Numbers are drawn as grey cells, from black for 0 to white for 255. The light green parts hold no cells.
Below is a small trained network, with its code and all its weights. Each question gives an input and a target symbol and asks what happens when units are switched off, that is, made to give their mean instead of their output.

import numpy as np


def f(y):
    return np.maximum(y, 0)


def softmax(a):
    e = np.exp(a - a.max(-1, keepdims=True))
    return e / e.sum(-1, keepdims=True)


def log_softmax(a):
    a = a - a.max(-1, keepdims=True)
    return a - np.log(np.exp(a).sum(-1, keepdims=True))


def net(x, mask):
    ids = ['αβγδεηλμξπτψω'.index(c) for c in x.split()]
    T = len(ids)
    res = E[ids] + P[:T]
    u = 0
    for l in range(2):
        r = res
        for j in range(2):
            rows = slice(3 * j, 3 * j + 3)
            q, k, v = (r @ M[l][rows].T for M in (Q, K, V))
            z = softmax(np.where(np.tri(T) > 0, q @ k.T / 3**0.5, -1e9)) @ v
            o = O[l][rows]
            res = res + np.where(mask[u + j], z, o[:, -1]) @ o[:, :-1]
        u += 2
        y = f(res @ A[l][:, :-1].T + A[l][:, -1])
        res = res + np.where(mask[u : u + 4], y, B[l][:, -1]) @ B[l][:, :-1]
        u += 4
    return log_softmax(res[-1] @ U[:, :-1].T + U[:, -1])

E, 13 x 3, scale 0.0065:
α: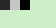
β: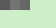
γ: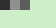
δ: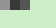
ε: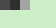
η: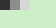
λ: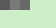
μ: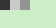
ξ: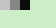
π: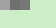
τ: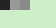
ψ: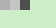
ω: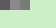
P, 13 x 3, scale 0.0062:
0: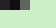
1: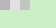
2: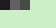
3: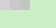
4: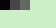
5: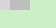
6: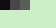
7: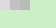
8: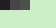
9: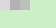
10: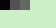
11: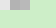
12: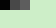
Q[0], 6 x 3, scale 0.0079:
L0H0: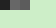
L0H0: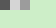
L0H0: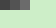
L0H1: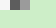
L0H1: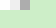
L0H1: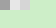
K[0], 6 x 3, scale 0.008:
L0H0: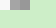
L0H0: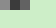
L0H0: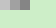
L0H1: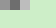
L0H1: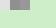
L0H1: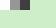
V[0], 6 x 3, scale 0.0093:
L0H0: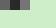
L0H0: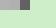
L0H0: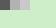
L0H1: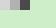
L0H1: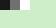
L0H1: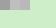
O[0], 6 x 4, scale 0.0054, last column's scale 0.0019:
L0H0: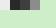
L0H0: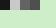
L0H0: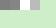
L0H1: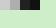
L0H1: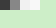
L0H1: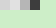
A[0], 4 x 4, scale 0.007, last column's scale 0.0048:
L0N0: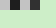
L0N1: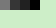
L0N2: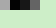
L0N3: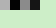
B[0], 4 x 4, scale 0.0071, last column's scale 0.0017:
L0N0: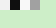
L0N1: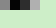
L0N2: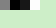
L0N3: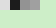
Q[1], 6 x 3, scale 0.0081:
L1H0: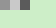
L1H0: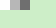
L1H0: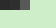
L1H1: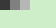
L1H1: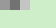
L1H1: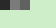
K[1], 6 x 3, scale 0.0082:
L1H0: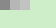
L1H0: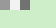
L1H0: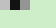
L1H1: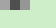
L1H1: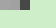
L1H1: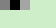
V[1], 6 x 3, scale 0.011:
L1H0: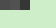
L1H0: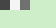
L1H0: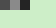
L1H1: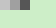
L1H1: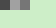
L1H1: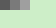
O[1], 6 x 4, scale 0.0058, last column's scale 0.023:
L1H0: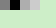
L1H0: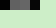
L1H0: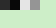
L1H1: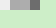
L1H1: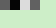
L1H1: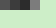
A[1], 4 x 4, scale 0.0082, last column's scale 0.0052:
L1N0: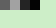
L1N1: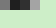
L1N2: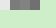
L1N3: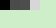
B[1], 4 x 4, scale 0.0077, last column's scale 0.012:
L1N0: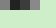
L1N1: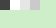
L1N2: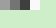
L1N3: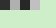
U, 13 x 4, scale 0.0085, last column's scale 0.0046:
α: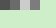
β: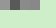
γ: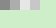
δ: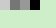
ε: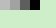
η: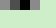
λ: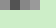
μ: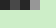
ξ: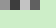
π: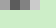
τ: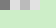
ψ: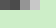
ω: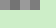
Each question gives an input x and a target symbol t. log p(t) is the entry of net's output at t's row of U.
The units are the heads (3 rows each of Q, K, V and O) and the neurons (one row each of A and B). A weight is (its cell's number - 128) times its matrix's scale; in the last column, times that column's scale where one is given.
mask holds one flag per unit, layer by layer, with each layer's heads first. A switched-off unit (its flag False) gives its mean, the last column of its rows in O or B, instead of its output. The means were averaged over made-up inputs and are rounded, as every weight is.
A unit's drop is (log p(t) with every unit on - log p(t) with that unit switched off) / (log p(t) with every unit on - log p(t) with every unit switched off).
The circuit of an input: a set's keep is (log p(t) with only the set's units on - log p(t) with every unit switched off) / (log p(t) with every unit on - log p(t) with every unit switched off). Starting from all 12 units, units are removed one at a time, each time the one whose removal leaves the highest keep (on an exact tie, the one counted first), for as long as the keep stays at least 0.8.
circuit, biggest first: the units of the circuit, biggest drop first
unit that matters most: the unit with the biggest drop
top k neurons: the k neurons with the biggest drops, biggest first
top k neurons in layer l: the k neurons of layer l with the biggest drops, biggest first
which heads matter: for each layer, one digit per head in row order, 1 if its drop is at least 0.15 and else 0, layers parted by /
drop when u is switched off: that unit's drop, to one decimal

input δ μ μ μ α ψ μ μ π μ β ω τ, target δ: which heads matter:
10 / 11
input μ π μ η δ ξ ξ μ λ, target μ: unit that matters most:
L1H0
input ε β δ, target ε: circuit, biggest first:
[L0H0, L1H0, L0N0]
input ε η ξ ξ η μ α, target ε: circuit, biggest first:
[L0H0, L1H0, L0N0, L0N3]
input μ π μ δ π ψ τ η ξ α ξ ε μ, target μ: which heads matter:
00 / 10
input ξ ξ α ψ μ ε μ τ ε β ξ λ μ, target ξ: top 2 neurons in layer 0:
[L0N2, L0N1]
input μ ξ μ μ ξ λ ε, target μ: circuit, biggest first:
[L1N3, L1H0]
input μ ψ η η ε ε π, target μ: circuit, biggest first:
[L1H0, L1H1, L1N3]
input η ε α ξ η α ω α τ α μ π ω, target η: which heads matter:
11 / 11
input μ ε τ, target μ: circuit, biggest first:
[L1H0, L1N3]
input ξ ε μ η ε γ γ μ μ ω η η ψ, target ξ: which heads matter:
11 / 10
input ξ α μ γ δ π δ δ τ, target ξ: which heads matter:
11 / 10
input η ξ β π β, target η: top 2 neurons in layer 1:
[L1N0, L1N1]
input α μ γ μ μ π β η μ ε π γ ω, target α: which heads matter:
11 / 10
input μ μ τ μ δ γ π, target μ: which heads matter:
00 / 11
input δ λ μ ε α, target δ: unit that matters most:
L0H0
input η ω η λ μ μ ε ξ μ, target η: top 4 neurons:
[L0N0, L1N0, L1N1, L0N3]
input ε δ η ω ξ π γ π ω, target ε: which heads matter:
10 / 10
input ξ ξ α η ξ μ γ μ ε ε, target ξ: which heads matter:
11 / 11
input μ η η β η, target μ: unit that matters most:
L1H1
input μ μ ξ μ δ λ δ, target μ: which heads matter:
10 / 11
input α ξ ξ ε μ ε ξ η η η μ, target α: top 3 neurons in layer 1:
[L1N1, L1N2, L1N3]
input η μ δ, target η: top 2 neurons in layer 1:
[L1N0, L1N1]
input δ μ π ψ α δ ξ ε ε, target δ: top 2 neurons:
[L0N3, L0N0]
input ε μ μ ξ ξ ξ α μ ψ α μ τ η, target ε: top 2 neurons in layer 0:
[L0N0, L0N3]
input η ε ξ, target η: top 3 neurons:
[L0N0, L1N0, L0N3]
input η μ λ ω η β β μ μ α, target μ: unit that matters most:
L1H0
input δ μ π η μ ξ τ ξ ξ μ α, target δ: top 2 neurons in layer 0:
[L0N3, L0N2]
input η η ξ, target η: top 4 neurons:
[L0N0, L1N0, L1N1, L0N3]
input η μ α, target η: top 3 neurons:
[L0N0, L1N0, L0N3]
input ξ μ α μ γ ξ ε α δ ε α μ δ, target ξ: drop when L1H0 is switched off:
0.9
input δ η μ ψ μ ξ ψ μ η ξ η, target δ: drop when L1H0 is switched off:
1.0
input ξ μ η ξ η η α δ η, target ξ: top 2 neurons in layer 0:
[L0N2, L0N1]
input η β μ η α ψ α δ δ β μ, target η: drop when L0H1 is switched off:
0.6
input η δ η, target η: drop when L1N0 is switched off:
0.3
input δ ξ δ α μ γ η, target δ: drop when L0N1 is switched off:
0.1
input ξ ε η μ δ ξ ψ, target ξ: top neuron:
[L0N2]
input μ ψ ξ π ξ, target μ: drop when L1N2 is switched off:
0.0
